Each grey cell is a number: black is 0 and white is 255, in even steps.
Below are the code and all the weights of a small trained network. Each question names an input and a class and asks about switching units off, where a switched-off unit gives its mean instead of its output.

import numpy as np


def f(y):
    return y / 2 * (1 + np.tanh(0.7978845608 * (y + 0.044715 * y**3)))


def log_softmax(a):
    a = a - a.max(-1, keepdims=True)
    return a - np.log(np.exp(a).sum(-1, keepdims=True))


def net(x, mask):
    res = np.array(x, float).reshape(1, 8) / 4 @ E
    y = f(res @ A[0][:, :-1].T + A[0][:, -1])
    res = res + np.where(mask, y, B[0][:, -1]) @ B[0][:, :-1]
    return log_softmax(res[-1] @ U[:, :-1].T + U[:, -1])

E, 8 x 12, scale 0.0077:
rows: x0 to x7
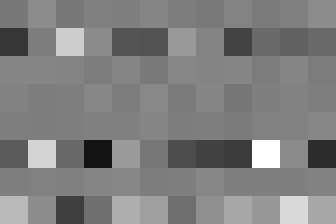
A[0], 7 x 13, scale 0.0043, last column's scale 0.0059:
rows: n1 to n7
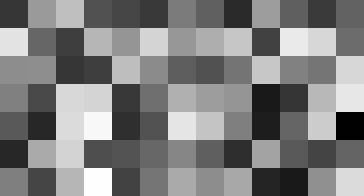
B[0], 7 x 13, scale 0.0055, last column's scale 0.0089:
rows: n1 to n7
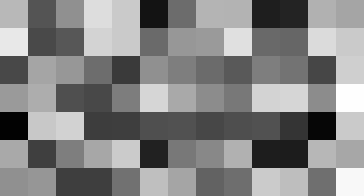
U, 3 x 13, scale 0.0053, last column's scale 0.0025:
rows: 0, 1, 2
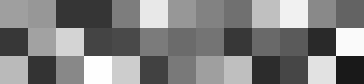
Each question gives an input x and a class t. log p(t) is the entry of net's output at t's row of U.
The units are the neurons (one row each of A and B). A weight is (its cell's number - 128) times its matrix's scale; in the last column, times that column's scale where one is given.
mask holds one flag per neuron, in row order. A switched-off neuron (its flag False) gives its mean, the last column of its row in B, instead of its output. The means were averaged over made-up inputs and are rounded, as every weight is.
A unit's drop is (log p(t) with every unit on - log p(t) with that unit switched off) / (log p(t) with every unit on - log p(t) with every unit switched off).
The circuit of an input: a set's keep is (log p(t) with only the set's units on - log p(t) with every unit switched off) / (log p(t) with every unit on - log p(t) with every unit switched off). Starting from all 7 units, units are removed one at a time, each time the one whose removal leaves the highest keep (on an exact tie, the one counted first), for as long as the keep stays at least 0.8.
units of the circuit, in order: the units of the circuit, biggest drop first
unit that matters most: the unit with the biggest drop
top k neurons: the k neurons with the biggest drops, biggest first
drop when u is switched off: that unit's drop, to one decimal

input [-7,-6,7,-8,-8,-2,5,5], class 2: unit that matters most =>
n2
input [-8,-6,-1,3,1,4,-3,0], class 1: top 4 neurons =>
[n4; n7; n3; n2]
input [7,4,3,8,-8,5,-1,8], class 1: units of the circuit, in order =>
[n4; n7]
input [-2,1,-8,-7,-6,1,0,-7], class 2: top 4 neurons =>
[n1; n6; n5; n3]
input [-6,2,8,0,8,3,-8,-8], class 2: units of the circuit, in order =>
[n1; n6]
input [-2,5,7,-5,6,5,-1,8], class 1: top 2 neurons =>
[n4; n7]
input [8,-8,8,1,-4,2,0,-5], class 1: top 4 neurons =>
[n4; n7; n2; n3]
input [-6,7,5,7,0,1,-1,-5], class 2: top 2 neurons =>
[n1; n6]
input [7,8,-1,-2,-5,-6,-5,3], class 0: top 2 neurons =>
[n4; n7]
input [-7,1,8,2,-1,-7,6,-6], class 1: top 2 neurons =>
[n5; n2]
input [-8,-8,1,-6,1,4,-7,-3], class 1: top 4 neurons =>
[n4; n7; n3; n2]
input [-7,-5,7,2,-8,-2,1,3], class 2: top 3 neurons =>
[n2; n4; n7]
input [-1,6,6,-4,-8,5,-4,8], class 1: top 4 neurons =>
[n4; n7; n2; n3]
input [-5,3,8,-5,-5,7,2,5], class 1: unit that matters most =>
n4
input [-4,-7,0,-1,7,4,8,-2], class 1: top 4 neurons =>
[n4; n7; n3; n2]
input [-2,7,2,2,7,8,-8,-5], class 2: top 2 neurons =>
[n1; n6]
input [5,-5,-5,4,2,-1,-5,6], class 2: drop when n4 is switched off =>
0.2
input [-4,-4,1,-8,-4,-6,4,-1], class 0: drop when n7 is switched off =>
0.4
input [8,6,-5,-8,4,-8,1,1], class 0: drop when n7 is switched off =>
0.5
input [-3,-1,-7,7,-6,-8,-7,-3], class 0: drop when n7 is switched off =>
0.2
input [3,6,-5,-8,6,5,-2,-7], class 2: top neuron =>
[n1]
